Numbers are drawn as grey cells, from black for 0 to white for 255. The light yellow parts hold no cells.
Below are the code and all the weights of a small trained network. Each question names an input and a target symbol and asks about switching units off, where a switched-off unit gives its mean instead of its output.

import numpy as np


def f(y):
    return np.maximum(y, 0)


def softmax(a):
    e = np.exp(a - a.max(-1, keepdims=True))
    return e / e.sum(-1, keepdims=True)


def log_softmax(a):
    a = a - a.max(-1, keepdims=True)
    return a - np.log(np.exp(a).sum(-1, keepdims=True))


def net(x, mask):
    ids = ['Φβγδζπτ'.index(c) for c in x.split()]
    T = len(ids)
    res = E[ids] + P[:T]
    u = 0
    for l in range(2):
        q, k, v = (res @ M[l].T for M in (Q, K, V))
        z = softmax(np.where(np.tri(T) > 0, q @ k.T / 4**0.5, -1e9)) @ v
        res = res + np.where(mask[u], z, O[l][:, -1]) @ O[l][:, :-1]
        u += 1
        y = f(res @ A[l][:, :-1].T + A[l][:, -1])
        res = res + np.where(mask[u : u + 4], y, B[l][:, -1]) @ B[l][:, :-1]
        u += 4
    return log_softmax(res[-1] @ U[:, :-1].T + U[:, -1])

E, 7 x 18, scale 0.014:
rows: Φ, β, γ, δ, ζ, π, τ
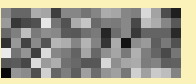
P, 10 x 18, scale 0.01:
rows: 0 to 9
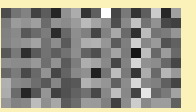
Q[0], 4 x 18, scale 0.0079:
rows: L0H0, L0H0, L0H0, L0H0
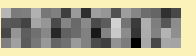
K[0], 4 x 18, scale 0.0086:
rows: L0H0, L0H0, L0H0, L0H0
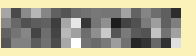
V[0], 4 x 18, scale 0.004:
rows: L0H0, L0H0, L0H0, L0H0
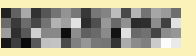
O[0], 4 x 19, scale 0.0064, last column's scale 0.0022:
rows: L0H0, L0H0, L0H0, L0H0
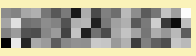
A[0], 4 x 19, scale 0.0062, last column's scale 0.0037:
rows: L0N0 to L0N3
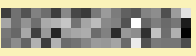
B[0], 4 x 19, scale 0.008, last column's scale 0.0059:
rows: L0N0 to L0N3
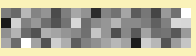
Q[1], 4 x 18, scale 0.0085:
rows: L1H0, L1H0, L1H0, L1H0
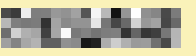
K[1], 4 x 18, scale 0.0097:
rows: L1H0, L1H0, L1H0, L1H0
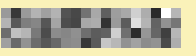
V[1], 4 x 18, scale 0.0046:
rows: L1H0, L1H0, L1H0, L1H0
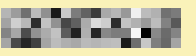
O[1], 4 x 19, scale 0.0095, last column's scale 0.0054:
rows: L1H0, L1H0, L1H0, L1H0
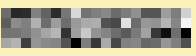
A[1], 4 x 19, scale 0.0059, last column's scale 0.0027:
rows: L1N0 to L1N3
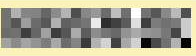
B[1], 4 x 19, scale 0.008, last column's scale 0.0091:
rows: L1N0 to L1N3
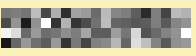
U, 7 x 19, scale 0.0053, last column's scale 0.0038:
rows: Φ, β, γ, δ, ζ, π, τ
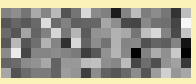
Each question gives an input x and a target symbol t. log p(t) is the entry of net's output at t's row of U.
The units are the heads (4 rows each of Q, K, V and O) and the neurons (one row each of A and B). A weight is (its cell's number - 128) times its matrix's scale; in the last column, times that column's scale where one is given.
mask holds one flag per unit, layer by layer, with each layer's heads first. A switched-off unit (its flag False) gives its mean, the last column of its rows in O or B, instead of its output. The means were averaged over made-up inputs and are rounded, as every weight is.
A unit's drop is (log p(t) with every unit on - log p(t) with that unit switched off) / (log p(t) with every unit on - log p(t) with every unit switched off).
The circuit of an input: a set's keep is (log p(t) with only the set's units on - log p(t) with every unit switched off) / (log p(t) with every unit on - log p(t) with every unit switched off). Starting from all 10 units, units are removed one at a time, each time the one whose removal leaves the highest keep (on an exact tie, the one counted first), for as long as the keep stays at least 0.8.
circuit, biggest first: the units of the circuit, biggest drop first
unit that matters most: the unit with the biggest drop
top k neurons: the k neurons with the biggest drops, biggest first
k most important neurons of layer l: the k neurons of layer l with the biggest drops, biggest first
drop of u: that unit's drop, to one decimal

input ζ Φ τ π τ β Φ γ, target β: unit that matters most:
L1N1
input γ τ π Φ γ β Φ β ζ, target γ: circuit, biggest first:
L1H0; L0H0
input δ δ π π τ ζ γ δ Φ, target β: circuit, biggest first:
L1H0; L0H0
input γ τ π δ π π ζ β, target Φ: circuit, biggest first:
L1H0; L0N1
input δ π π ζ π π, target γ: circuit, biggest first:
L0N3; L1N2
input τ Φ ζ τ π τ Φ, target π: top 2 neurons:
L0N0; L0N2
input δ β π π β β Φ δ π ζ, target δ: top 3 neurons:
L0N1; L1N3; L1N0
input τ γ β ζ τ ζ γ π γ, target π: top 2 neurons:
L0N0; L0N2
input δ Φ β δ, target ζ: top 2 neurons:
L0N3; L0N1
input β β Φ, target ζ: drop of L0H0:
0.4
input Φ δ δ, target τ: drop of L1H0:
0.5
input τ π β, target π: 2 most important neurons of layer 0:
L0N0; L0N2
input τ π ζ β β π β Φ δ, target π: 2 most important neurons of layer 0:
L0N0; L0N2
